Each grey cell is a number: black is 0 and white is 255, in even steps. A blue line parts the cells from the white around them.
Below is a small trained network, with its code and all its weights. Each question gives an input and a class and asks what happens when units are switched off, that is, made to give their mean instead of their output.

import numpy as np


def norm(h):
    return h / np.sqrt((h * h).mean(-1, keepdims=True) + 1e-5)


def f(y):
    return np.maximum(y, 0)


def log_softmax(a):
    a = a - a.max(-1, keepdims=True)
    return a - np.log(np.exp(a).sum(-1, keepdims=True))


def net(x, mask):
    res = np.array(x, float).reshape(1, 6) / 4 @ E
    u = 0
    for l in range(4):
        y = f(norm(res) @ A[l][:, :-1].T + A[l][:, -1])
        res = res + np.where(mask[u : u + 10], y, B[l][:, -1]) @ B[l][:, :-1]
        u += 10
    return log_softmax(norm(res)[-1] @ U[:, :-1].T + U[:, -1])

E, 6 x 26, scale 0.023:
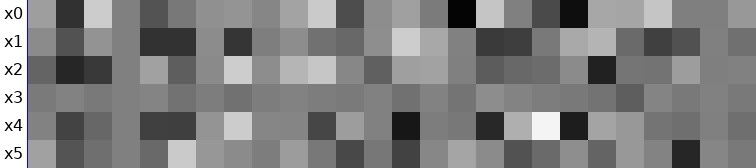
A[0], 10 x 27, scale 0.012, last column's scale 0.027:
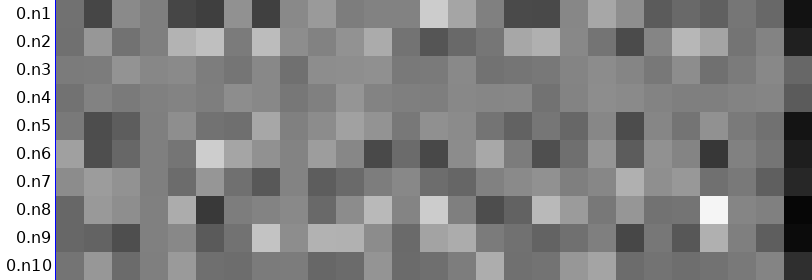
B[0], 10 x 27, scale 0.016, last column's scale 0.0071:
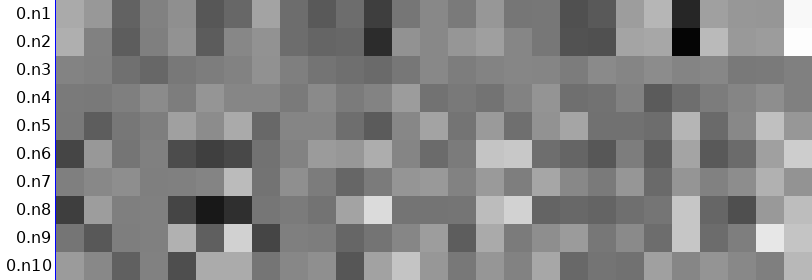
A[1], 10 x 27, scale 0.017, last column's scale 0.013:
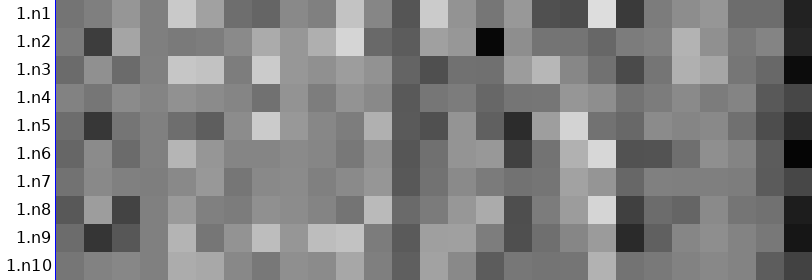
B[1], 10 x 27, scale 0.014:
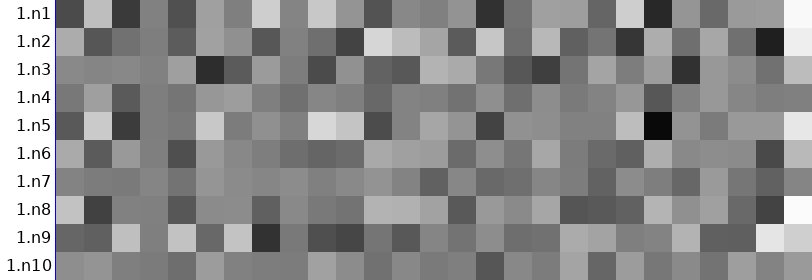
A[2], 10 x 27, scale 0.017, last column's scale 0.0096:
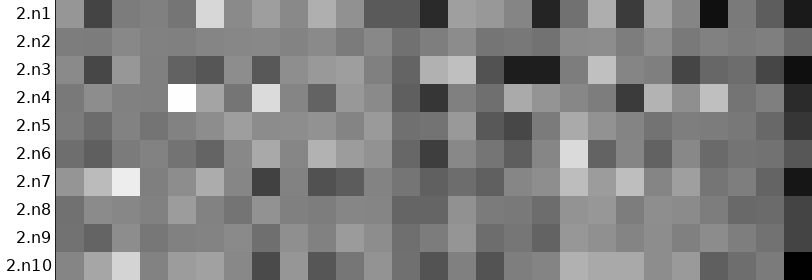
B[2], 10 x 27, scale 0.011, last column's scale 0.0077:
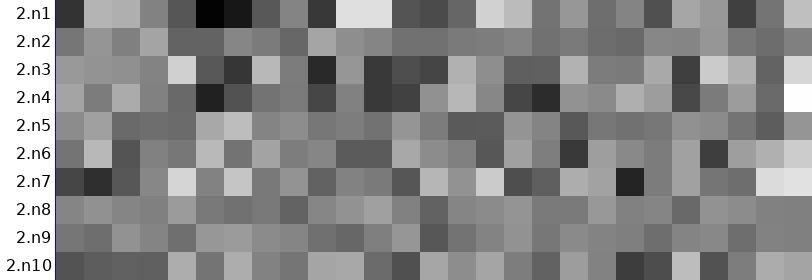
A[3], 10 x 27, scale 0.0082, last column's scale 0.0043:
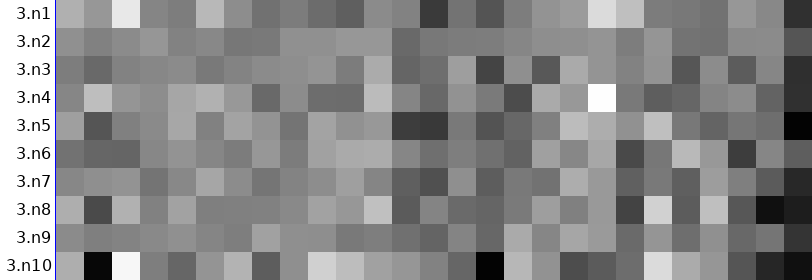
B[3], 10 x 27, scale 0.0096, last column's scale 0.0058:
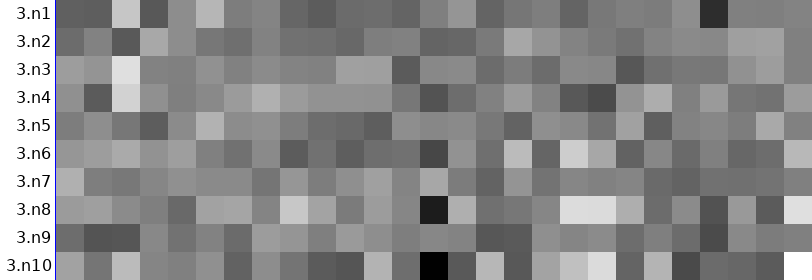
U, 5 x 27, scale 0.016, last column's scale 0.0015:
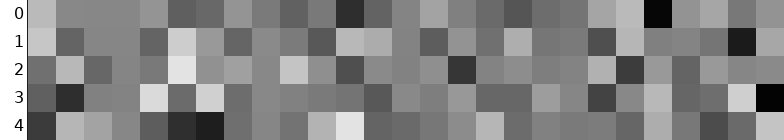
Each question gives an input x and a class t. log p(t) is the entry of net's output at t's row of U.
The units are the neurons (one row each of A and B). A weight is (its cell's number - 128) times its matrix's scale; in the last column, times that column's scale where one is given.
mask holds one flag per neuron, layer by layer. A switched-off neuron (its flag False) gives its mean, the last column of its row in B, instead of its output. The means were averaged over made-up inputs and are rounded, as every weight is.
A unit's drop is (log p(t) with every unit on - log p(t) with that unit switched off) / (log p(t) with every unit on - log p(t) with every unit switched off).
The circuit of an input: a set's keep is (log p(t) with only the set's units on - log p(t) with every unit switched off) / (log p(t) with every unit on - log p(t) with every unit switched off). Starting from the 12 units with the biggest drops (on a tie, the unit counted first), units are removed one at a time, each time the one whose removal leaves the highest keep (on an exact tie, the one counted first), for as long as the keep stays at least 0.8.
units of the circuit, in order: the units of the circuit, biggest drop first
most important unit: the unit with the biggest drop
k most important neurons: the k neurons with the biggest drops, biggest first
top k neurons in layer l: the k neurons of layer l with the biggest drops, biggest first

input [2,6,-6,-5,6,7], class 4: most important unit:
2.n1
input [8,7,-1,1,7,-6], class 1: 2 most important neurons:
[1.n2 0.n2]
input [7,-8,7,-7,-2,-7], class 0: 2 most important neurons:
[0.n2 2.n4]
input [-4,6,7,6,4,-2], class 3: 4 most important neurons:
[0.n9 1.n9 0.n2 1.n3]
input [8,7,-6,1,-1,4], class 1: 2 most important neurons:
[1.n2 0.n2]
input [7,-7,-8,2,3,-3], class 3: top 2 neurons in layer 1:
[1.n8 1.n1]
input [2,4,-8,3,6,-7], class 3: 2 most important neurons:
[2.n7 1.n1]
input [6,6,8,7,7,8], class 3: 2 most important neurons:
[1.n9 1.n1]
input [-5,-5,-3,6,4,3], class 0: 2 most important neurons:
[1.n2 0.n2]
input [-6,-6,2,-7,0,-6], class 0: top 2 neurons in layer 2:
[2.n4 2.n1]
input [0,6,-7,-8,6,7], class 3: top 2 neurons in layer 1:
[1.n1 1.n3]
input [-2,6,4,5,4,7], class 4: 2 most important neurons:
[2.n1 0.n6]
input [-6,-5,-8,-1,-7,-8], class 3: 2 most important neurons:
[2.n7 1.n5]
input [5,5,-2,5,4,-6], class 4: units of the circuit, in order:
[0.n8]
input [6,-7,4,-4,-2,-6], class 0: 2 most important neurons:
[0.n2 2.n4]
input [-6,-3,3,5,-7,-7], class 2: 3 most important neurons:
[1.n1 1.n2 0.n6]
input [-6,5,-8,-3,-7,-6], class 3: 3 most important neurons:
[2.n7 1.n5 1.n2]
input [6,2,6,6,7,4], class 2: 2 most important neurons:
[1.n5 1.n8]
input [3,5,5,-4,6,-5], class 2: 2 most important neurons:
[1.n5 0.n2]
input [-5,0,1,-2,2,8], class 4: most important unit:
0.n6
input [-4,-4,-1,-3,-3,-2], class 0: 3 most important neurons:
[0.n2 1.n2 2.n4]
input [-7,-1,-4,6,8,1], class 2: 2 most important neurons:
[1.n5 1.n2]
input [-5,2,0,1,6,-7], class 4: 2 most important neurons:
[0.n8 1.n1]
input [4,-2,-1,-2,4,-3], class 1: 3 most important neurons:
[1.n2 1.n1 3.n10]
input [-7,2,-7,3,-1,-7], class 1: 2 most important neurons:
[1.n8 1.n9]
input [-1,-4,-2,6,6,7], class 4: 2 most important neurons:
[0.n6 2.n1]
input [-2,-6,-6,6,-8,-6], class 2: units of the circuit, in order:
[1.n1]
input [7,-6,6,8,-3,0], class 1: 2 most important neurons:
[1.n2 0.n1]
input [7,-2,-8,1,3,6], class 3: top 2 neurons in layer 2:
[2.n7 2.n10]
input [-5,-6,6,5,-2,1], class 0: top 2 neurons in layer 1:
[1.n3 1.n2]
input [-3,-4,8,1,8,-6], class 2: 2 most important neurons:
[1.n5 2.n6]
